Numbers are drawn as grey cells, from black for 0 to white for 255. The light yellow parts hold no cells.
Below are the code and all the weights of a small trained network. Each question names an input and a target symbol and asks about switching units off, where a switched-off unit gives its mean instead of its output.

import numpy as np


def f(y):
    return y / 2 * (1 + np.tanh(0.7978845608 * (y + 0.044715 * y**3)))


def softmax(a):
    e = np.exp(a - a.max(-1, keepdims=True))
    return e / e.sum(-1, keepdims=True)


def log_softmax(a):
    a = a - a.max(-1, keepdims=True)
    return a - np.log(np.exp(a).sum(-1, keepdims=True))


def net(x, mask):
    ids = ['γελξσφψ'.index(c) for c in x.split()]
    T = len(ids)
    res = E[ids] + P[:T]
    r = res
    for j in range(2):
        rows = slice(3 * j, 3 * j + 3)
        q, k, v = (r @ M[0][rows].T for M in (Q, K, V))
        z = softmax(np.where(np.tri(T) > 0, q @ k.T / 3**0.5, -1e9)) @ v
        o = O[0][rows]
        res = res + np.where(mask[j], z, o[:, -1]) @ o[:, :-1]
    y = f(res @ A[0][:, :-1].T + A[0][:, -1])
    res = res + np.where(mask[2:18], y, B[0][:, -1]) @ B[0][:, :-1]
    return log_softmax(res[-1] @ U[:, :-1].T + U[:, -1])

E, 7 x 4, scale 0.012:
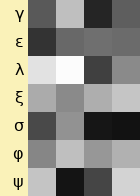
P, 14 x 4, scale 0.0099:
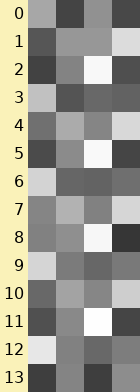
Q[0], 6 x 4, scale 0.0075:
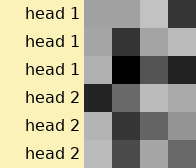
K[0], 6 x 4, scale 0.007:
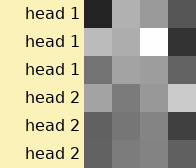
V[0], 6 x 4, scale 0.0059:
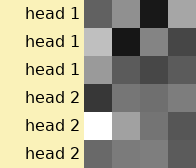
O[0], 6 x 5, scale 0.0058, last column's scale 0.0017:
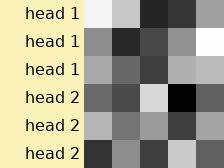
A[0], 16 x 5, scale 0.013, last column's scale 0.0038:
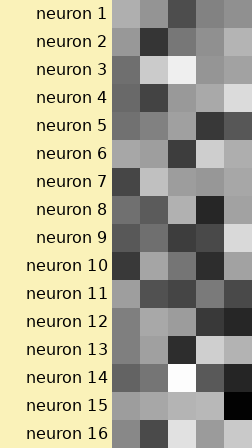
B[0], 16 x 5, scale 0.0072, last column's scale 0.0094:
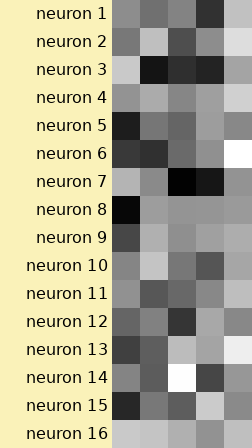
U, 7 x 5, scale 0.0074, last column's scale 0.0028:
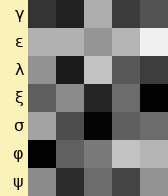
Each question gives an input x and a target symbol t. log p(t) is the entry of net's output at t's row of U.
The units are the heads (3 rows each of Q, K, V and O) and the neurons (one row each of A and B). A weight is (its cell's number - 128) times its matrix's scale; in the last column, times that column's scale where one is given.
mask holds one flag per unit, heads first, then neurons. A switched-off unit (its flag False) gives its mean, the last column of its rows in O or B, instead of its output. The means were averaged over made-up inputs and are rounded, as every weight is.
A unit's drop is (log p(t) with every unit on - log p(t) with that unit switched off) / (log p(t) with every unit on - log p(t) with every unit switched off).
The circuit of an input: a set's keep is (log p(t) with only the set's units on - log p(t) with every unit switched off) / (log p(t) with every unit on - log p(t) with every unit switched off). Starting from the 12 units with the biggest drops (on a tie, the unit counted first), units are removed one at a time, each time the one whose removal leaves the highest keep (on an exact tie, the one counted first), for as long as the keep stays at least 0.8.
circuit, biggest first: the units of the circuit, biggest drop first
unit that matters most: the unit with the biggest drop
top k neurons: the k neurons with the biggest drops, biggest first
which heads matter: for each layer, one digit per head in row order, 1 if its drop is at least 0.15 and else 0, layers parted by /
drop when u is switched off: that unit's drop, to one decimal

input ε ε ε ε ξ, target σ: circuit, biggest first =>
[neuron 3; neuron 7]
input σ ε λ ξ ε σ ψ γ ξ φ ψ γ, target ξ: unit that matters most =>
neuron 10
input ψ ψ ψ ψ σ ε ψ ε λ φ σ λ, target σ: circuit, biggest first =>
[neuron 3; neuron 13; neuron 7]
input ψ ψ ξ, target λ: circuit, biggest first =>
[neuron 14; neuron 3; neuron 16]
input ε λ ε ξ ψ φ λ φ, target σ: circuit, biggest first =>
[neuron 3; neuron 7]
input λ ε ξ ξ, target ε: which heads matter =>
10
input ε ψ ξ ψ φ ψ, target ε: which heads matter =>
00
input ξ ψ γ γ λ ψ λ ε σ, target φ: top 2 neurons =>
[neuron 8; neuron 5]
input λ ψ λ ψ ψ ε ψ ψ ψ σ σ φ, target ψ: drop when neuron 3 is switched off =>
0.6
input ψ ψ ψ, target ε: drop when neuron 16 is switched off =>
0.2
